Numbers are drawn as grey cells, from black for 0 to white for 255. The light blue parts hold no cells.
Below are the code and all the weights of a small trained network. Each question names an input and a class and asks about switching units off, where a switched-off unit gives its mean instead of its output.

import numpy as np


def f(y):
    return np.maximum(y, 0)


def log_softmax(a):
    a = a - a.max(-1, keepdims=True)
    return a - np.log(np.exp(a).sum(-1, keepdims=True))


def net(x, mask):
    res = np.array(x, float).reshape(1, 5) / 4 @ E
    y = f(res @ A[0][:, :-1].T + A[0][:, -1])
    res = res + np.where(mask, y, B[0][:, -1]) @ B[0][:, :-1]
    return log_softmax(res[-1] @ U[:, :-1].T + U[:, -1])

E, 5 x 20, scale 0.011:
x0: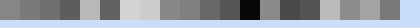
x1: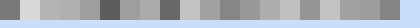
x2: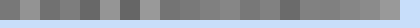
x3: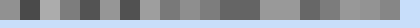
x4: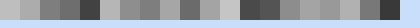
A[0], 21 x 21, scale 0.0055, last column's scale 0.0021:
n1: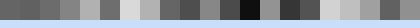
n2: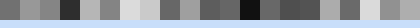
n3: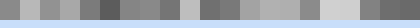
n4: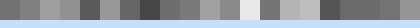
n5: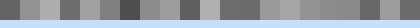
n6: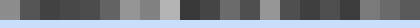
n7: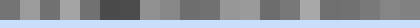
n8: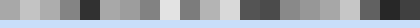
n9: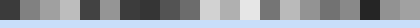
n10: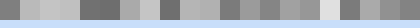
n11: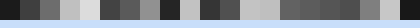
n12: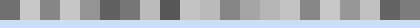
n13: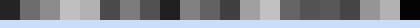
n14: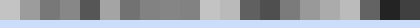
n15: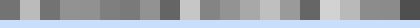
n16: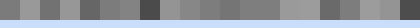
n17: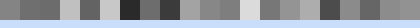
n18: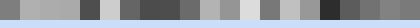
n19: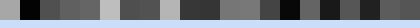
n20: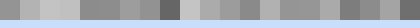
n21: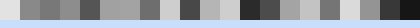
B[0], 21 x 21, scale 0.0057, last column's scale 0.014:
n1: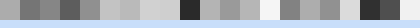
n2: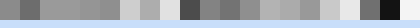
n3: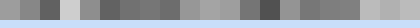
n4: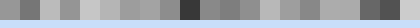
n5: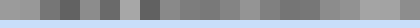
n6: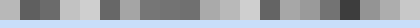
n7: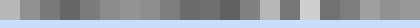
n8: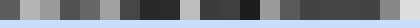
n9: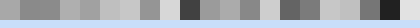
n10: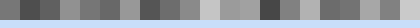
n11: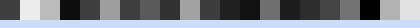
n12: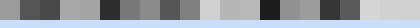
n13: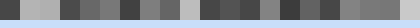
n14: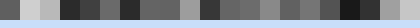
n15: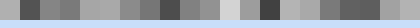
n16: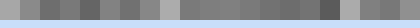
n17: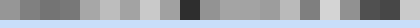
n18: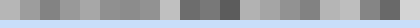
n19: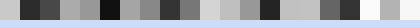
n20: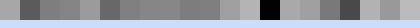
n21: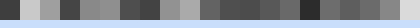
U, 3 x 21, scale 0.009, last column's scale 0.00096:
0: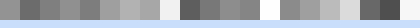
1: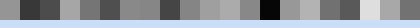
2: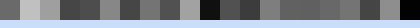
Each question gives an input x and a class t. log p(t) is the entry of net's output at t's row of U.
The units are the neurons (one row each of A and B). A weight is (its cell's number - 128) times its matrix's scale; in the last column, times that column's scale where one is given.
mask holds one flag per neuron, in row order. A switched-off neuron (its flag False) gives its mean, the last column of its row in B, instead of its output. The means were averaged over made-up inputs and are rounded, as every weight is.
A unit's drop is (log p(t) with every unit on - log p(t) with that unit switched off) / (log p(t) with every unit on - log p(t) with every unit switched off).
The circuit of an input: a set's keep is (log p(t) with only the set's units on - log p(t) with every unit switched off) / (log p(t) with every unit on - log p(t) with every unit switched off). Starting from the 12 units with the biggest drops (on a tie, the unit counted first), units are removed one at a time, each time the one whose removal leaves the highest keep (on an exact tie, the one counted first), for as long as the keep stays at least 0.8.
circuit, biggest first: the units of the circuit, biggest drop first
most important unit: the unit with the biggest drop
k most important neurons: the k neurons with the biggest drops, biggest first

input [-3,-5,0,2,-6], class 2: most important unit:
n11
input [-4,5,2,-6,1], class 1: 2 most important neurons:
n1, n12
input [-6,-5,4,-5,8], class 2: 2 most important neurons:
n8, n14
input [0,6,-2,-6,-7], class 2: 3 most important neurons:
n11, n19, n13
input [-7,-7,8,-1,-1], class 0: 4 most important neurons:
n9, n17, n18, n4
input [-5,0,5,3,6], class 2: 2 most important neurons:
n8, n14
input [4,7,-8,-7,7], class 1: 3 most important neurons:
n12, n11, n10
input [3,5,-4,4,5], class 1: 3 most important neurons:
n11, n12, n10
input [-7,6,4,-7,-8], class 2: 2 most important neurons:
n11, n13
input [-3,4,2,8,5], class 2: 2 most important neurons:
n19, n8
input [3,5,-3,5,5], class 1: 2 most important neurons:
n11, n12
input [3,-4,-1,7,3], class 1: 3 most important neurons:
n19, n9, n11
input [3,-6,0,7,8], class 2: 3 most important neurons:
n8, n21, n14
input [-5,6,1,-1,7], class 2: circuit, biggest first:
n8
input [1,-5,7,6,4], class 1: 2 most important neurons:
n19, n11
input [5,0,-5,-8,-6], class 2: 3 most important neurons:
n11, n13, n9
